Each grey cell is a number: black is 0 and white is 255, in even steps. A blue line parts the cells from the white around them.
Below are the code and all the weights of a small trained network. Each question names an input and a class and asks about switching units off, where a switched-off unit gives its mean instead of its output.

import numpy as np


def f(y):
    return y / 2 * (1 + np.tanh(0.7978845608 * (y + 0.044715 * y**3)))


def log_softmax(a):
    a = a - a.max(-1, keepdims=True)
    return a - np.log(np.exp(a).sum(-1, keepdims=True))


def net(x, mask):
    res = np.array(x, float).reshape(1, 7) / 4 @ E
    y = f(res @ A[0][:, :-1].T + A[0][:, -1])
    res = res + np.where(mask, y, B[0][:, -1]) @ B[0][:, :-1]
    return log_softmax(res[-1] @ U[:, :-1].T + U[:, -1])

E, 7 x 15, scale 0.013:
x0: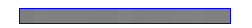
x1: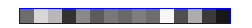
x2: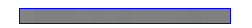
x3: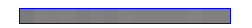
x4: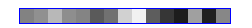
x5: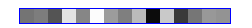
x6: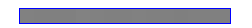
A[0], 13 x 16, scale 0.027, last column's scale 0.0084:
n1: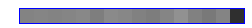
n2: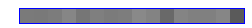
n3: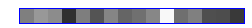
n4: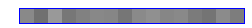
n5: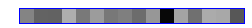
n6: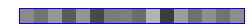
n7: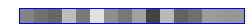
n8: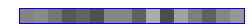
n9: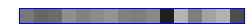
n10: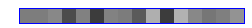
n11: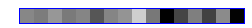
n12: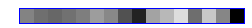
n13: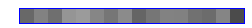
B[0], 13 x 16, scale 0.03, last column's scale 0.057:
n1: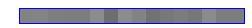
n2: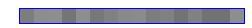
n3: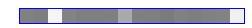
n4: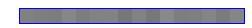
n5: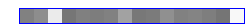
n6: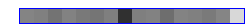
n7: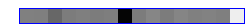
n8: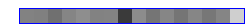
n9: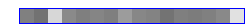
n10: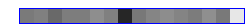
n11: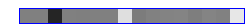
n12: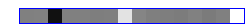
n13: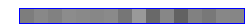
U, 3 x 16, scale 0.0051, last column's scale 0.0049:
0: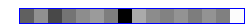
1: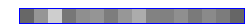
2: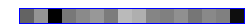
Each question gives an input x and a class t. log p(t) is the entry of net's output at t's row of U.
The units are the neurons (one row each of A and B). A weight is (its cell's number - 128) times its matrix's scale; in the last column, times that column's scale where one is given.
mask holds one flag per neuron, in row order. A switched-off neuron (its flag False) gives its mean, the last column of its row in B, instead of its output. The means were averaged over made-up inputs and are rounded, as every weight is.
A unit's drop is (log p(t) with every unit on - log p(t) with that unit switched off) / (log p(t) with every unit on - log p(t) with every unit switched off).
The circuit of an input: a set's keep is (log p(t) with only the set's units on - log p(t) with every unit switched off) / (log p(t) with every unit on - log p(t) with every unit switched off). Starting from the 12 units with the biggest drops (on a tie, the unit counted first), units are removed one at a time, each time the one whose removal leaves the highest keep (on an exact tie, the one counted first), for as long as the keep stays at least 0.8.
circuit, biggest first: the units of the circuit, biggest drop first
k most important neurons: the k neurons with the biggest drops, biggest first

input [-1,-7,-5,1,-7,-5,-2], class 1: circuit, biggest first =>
[n5]
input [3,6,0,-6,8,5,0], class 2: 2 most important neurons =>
[n11, n5]
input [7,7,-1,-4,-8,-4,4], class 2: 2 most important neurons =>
[n12, n5]
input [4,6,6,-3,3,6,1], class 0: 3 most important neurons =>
[n7, n5, n9]
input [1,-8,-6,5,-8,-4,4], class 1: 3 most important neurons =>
[n5, n9, n11]
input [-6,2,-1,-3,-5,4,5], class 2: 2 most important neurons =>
[n12, n10]
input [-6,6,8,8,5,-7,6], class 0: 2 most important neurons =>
[n10, n5]
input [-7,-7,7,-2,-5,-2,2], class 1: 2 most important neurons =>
[n5, n9]
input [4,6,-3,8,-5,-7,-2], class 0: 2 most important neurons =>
[n10, n5]
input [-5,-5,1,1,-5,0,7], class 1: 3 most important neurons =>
[n5, n11, n9]
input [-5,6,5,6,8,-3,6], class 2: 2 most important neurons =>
[n11, n5]
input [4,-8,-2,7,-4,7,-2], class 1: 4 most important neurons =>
[n5, n9, n10, n6]
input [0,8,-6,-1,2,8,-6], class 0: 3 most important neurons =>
[n7, n5, n9]
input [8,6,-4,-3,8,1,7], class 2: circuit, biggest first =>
[n11]
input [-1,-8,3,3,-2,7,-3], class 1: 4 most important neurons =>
[n5, n9, n10, n6]
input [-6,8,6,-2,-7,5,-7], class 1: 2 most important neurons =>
[n3, n11]
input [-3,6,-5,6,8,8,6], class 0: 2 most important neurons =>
[n7, n12]
